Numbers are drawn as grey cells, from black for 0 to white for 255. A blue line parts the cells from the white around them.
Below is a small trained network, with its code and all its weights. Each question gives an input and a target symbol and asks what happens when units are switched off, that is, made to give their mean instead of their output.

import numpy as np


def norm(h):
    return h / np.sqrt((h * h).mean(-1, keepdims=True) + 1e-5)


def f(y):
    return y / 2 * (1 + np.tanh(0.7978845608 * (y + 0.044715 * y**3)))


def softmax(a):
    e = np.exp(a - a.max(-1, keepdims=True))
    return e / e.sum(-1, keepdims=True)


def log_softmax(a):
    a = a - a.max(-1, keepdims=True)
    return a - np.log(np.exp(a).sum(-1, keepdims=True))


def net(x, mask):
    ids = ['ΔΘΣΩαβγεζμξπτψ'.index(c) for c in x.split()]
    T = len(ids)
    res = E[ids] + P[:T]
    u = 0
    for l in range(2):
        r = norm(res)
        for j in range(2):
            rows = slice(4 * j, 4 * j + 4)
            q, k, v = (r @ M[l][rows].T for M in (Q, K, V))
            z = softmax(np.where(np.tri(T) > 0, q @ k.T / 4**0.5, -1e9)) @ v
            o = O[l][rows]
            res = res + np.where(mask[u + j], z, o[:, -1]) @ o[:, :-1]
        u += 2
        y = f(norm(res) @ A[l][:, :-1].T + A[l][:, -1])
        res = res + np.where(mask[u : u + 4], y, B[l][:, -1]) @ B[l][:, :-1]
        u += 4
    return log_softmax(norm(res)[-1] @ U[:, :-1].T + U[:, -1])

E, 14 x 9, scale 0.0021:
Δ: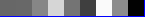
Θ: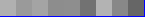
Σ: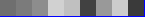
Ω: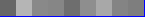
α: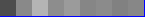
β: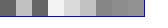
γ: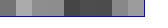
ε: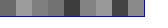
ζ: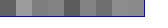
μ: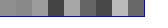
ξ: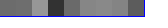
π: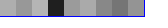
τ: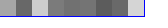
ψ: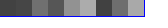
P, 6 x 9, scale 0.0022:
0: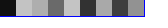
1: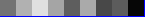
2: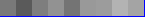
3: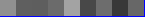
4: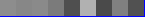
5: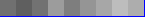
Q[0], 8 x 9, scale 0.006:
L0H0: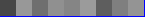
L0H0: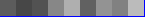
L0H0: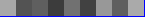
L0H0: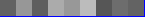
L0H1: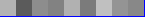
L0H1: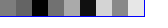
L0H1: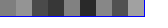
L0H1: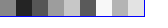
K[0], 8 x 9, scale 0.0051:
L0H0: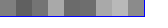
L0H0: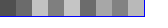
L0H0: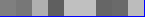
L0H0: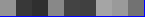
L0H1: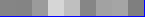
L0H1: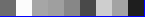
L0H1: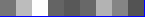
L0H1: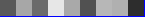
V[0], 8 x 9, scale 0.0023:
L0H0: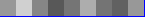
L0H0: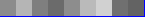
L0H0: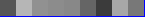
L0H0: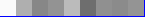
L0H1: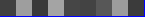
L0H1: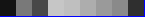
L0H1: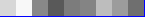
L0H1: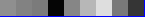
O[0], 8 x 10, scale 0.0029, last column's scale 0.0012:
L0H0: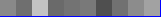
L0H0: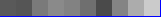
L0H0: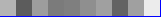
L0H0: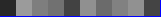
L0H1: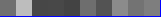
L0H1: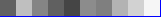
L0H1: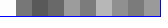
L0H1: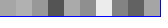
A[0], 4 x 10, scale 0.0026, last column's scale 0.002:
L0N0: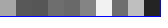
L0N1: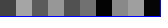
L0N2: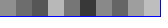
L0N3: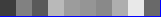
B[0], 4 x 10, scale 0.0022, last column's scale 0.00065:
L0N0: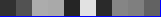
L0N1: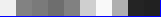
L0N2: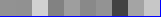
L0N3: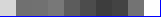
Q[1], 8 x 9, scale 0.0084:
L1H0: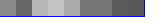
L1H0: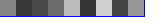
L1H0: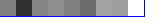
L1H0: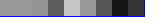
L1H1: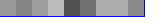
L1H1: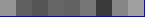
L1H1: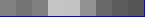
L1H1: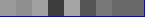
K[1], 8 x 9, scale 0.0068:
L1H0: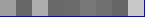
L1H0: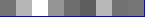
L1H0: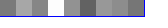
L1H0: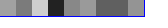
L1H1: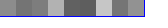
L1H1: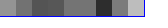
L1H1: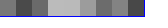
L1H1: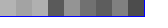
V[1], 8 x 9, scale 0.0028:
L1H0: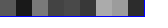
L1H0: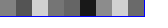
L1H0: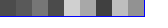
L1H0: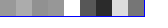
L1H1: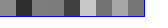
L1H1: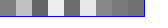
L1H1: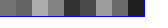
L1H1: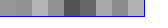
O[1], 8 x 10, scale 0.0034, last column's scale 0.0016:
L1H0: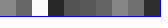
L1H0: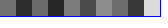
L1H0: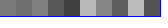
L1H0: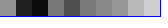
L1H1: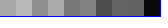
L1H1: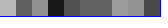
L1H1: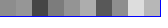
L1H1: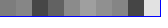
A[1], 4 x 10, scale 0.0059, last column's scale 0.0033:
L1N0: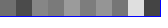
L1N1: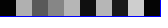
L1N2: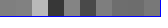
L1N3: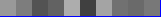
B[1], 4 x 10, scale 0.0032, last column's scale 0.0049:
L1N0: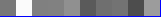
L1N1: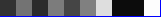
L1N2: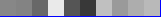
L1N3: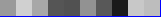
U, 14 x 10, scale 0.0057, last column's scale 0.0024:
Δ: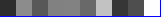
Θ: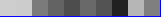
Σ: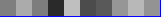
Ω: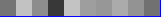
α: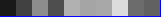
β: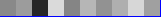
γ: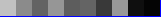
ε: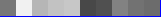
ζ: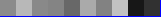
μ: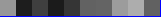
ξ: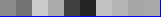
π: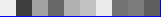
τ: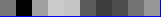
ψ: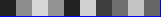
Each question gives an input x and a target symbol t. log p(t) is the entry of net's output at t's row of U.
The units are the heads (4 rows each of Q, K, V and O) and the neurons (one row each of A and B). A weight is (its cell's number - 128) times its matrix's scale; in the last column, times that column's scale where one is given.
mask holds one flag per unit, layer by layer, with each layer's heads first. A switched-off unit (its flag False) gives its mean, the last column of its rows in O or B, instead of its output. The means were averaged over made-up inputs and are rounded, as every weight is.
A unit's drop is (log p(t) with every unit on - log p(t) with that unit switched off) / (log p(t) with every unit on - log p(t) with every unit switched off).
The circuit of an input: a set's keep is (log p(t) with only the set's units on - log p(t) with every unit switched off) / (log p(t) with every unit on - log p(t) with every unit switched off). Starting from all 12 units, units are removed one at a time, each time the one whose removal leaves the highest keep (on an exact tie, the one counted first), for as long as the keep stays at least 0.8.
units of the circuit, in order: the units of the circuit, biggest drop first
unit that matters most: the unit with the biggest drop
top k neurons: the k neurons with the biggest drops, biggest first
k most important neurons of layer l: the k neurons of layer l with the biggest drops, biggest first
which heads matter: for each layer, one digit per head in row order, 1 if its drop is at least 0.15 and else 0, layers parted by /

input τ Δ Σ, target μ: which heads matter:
00 / 10
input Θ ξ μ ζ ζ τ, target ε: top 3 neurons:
[L1N0, L1N1, L0N0]
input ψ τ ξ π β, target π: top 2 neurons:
[L1N1, L0N3]
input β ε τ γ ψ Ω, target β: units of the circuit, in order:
[L1H0, L1N1]
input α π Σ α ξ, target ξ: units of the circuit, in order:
[L1H0, L1N2, L1N1]
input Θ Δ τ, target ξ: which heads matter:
00 / 10
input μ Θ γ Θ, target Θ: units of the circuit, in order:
[L1N3]
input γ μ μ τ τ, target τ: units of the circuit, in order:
[L0H1, L1N1]
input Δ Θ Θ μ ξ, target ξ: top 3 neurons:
[L1N2, L1N1, L0N0]
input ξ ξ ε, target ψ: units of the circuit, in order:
[L0N0, L1N1]
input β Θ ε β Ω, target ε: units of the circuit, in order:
[L1H0, L0H1, L1N1]
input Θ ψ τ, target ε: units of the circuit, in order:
[L1N0, L1N1]
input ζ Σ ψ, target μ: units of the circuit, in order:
[L1H0, L1N1]
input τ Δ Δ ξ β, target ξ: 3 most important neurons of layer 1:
[L1N2, L1N1, L1N3]
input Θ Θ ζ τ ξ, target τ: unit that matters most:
L0H1
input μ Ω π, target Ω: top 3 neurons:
[L1N1, L1N0, L1N2]
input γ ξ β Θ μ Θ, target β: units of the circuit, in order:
[L1H0, L1N1]
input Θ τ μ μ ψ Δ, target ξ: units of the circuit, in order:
[L1H0, L1N1, L1N2]
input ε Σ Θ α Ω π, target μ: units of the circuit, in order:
[L1H0, L1N1, L0N0]
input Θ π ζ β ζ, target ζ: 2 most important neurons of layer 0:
[L0N1, L0N3]
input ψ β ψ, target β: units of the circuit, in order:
[L1H0]
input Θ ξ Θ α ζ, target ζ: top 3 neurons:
[L0N1, L1N3, L1N1]
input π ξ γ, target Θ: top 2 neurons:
[L1N3, L1N1]
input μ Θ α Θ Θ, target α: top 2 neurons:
[L1N3, L1N1]
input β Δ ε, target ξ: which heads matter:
11 / 10
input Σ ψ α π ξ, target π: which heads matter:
01 / 00
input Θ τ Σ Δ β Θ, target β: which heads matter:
11 / 10
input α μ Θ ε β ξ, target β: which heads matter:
00 / 10
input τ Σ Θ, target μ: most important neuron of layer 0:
[L0N0]
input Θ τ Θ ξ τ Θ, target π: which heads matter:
01 / 01
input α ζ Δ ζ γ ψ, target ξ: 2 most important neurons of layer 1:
[L1N2, L1N1]
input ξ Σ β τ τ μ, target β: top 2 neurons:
[L1N1, L0N1]
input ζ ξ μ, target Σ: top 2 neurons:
[L1N1, L1N0]
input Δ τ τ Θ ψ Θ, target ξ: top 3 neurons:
[L1N1, L0N0, L1N2]
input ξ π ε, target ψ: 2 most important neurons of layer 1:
[L1N1, L1N0]
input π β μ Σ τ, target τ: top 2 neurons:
[L1N1, L1N3]
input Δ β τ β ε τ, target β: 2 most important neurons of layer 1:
[L1N1, L1N3]
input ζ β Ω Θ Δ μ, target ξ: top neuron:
[L1N2]
